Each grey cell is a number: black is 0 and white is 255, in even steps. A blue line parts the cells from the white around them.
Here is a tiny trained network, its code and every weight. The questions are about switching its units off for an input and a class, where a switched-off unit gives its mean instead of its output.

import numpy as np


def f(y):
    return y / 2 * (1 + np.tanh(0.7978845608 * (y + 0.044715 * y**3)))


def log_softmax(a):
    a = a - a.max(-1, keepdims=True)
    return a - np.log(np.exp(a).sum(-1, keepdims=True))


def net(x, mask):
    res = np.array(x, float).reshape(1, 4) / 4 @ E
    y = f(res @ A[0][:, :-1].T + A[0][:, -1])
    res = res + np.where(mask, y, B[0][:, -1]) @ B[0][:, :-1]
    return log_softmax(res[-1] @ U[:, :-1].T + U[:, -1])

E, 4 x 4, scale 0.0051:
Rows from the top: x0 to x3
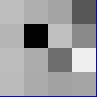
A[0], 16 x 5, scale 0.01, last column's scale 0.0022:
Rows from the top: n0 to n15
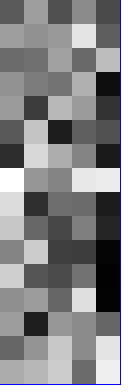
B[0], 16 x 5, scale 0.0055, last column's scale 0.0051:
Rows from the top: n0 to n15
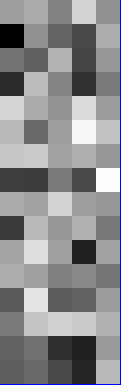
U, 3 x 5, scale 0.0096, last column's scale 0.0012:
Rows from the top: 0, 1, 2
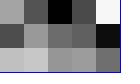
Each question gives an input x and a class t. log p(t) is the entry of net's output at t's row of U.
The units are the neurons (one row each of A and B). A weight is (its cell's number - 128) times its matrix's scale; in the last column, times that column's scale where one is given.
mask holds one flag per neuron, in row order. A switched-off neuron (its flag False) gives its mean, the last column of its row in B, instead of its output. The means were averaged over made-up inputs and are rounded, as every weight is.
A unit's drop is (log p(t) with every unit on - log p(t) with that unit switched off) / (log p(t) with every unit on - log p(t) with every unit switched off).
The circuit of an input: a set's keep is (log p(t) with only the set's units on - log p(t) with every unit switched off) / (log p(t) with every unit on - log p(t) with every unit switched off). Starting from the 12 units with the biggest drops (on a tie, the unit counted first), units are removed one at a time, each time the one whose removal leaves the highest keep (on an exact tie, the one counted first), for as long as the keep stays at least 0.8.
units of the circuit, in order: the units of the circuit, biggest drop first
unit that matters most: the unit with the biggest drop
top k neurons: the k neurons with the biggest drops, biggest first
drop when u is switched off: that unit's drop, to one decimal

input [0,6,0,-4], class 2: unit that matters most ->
n13
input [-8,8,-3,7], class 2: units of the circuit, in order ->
n13, n4
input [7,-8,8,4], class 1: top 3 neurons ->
n7, n1, n15
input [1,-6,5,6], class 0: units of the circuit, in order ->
n7, n13
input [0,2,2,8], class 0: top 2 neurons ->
n7, n15
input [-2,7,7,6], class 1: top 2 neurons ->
n7, n1
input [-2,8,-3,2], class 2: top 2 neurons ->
n13, n4
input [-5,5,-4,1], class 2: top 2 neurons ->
n13, n7
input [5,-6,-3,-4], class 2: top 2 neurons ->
n5, n7
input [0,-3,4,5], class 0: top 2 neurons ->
n13, n7
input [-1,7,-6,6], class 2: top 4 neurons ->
n13, n4, n8, n7
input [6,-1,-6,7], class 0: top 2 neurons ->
n15, n13
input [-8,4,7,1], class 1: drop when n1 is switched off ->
0.3
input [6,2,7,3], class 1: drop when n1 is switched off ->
0.2
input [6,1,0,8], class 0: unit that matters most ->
n15
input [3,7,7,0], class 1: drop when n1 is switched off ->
0.4
